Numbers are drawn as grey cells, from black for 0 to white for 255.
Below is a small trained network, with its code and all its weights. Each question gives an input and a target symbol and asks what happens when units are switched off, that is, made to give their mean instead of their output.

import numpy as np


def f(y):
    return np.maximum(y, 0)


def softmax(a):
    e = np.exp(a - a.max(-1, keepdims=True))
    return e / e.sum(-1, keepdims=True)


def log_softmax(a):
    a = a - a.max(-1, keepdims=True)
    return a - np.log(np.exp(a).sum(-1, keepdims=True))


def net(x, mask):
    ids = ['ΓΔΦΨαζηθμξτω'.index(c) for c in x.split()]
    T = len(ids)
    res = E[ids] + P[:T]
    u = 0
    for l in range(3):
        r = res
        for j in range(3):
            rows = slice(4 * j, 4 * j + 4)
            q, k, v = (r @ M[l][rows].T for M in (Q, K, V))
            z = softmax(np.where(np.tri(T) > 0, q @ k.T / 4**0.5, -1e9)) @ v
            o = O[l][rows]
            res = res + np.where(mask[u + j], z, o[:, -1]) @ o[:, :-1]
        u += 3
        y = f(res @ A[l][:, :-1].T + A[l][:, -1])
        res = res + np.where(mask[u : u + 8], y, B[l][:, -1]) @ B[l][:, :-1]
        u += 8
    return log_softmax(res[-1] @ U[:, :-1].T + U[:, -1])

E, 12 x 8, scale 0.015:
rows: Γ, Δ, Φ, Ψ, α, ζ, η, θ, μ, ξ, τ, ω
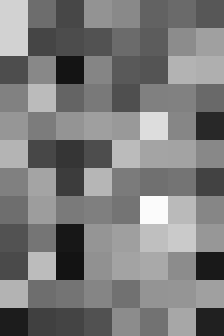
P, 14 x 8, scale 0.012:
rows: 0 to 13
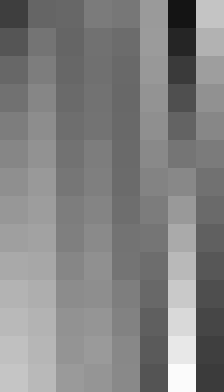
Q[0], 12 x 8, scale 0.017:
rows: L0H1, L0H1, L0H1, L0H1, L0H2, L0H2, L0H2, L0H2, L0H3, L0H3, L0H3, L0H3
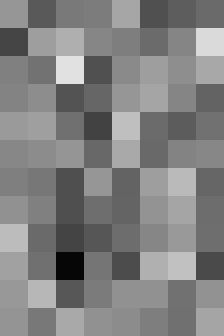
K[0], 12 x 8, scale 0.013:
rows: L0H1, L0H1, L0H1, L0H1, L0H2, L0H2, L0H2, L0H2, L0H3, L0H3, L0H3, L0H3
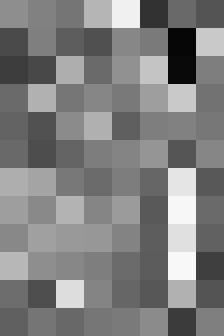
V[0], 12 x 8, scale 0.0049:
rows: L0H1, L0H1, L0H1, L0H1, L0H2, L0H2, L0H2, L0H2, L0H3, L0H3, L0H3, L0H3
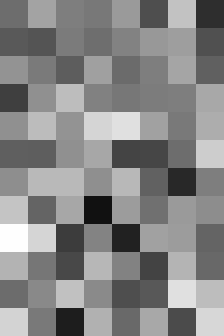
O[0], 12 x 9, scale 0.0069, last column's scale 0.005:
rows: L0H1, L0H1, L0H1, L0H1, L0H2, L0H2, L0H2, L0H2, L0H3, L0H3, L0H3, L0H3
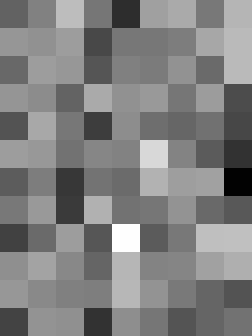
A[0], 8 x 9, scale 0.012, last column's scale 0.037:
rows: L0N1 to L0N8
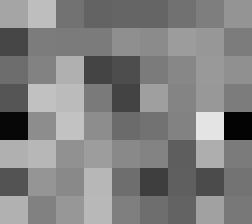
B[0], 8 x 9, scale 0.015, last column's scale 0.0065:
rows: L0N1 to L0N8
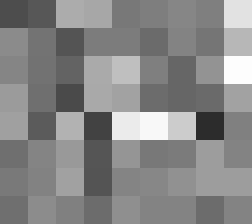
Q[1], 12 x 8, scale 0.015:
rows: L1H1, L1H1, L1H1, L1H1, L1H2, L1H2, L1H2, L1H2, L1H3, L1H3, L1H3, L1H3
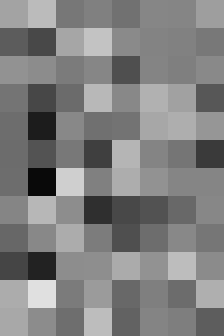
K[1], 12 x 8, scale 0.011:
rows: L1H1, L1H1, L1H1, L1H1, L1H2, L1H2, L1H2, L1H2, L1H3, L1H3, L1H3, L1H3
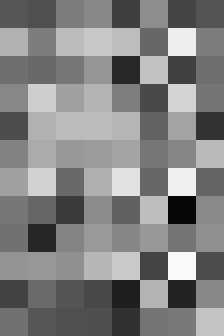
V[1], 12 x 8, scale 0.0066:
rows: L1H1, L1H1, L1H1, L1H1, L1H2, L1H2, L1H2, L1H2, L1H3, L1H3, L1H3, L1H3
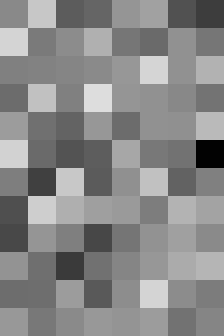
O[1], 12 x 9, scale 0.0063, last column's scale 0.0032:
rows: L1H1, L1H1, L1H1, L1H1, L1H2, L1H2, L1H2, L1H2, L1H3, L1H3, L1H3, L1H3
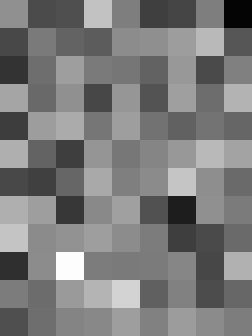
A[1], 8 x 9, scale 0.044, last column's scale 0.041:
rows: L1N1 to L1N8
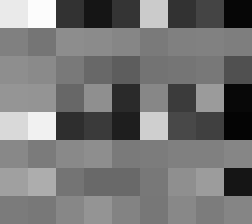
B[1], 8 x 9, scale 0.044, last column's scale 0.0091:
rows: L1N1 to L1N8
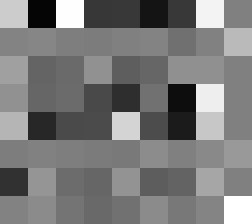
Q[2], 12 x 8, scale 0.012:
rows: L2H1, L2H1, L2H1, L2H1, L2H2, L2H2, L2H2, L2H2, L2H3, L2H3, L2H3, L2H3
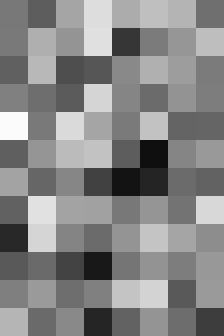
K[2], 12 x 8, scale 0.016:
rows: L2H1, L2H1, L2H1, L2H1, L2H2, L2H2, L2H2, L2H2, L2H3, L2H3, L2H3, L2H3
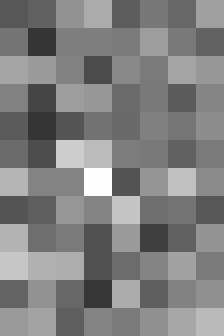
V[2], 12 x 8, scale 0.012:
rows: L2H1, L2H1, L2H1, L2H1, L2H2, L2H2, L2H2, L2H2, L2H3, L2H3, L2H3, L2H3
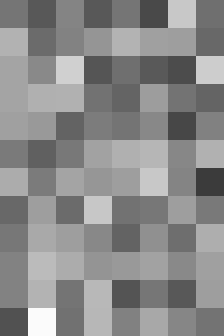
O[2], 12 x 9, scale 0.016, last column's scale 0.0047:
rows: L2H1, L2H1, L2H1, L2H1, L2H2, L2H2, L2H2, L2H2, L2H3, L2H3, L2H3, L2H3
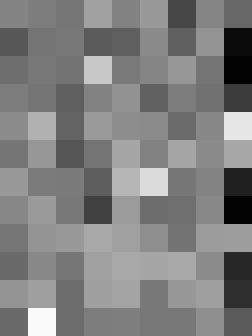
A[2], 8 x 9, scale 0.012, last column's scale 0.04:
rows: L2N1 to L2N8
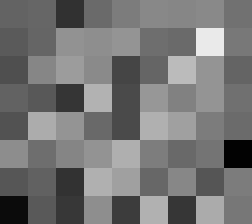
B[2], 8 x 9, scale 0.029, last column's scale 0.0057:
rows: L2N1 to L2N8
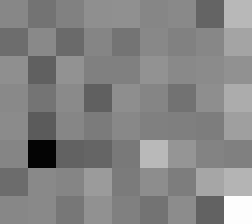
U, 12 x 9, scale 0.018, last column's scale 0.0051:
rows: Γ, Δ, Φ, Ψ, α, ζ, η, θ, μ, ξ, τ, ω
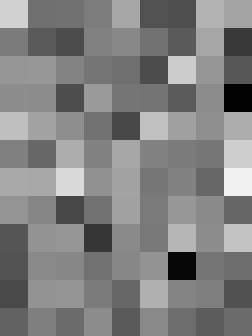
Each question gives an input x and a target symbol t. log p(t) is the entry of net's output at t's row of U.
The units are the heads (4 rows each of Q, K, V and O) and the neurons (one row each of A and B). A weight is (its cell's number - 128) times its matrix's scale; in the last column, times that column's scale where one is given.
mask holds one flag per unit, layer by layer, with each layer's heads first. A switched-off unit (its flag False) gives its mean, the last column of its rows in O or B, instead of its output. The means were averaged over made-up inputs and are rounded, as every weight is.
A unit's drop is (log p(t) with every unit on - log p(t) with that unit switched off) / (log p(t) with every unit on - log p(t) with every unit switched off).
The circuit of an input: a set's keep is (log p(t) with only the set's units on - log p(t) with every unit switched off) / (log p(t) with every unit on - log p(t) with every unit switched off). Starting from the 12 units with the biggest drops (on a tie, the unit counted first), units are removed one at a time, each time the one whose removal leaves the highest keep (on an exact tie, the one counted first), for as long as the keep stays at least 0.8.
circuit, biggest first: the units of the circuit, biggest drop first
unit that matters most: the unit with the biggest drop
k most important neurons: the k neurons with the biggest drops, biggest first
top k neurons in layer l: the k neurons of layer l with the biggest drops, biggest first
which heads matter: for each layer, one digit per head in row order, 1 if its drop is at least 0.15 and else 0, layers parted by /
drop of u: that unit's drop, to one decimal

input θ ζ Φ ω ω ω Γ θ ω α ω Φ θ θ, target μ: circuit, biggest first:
[L0H3; L1H1]
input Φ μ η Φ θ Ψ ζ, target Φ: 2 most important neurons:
[L1N8; L0N3]
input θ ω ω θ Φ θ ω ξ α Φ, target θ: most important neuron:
[L0N1]
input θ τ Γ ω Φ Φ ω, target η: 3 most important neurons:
[L0N1; L1N8; L0N4]
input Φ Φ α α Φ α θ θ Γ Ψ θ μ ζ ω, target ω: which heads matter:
001 / 000 / 101
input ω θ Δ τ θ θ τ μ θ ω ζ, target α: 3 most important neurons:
[L0N3; L0N2; L0N4]
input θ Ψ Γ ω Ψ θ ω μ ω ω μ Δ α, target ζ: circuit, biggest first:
[L2H3; L0H3]
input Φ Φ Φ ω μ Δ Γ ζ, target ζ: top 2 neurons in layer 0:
[L0N3; L0N4]
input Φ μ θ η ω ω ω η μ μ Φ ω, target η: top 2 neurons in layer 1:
[L1N8; L1N6]
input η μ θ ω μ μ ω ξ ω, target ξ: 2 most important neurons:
[L0N3; L2N8]
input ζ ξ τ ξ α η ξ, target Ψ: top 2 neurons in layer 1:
[L1N8; L1N2]
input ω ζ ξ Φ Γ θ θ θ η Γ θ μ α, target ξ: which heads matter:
000 / 000 / 100
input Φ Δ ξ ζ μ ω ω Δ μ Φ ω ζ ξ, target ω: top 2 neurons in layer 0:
[L0N1; L0N2]
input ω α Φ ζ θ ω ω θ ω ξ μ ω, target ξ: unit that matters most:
L2H1
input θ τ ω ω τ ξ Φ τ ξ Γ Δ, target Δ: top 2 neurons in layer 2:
[L2N2; L2N8]
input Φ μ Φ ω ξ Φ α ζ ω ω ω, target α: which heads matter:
001 / 000 / 000
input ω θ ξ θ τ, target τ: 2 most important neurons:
[L2N2; L0N1]
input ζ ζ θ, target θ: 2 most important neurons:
[L1N8; L0N4]
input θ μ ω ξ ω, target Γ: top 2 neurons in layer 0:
[L0N1; L0N4]
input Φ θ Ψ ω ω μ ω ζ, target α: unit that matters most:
L0H3
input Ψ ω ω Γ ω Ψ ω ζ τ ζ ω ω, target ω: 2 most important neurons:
[L2N8; L1N8]
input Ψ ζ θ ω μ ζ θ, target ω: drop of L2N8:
0.2
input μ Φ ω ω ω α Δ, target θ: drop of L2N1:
0.1
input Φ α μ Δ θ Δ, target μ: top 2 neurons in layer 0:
[L0N1; L0N4]
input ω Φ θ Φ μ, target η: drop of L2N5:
0.0
